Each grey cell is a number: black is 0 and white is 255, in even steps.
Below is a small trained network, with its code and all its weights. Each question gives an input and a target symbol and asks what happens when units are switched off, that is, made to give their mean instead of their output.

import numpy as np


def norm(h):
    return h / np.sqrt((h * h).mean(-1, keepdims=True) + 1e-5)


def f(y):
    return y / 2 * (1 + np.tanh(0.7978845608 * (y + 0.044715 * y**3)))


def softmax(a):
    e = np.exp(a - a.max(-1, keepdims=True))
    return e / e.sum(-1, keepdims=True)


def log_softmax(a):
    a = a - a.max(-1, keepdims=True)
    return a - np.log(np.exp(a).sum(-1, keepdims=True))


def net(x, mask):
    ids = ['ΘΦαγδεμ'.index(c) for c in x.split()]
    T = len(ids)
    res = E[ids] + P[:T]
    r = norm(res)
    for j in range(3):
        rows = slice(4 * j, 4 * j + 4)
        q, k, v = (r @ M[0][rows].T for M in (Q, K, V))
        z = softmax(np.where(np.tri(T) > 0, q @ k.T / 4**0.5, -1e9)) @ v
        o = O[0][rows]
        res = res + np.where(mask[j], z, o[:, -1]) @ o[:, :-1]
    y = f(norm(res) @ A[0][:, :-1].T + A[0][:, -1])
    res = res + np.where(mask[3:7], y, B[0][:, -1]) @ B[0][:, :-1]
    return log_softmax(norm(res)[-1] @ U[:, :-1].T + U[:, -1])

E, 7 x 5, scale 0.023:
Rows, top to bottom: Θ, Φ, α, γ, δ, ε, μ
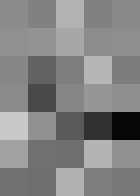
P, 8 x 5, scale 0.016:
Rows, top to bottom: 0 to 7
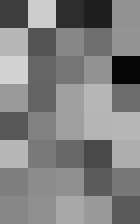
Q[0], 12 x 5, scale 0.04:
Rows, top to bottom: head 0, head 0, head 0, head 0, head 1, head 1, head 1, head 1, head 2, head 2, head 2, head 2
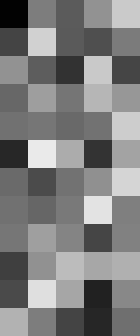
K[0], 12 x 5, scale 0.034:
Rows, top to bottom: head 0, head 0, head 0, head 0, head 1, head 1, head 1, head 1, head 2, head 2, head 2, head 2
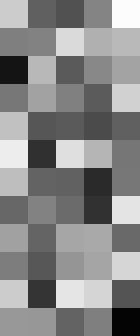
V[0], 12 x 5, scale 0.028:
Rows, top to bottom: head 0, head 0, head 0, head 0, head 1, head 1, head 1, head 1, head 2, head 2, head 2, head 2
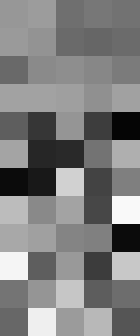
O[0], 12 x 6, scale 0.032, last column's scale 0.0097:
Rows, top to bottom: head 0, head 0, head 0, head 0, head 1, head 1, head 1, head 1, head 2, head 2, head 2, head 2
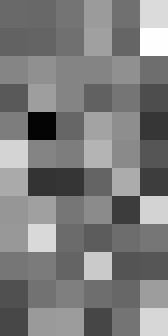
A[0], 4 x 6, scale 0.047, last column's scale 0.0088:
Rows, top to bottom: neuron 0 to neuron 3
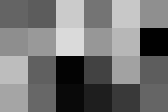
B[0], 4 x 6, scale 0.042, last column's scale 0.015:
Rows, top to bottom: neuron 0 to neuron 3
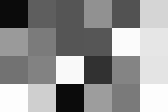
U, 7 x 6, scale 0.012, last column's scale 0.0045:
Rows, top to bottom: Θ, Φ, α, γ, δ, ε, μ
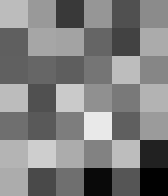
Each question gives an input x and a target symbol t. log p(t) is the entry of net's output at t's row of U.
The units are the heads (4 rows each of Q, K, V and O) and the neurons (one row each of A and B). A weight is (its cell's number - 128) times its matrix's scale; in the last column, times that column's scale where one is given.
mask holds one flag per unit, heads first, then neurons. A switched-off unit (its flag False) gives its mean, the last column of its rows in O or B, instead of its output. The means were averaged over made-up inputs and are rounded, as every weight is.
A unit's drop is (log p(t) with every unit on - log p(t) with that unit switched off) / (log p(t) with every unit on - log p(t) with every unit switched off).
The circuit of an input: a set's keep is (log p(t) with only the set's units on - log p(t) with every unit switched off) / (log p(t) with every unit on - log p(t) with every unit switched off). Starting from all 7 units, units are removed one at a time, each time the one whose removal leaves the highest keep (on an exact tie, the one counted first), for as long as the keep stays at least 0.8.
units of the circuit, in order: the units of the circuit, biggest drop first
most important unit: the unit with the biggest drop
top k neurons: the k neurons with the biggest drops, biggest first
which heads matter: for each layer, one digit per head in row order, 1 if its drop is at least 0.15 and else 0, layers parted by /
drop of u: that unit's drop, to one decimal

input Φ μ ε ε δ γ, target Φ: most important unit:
head 1
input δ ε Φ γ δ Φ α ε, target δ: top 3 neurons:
[neuron 3; neuron 2; neuron 1]
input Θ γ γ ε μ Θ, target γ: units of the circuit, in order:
[head 1; head 2; neuron 2]
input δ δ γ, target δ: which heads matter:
010
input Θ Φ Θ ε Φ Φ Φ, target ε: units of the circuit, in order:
[head 1; neuron 1]
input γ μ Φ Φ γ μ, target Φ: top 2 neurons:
[neuron 3; neuron 1]
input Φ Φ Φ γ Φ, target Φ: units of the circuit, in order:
[head 1; neuron 3]
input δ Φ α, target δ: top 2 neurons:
[neuron 3; neuron 2]
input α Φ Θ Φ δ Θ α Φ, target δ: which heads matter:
001
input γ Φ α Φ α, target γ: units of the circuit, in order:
[head 1; neuron 2]
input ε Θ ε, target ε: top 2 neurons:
[neuron 1; neuron 3]
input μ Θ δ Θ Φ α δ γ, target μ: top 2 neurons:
[neuron 2; neuron 3]
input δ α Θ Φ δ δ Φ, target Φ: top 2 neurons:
[neuron 3; neuron 1]
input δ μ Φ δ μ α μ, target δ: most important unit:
head 2
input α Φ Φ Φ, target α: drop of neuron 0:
0.2
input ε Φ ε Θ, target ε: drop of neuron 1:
0.3
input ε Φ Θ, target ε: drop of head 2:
0.2
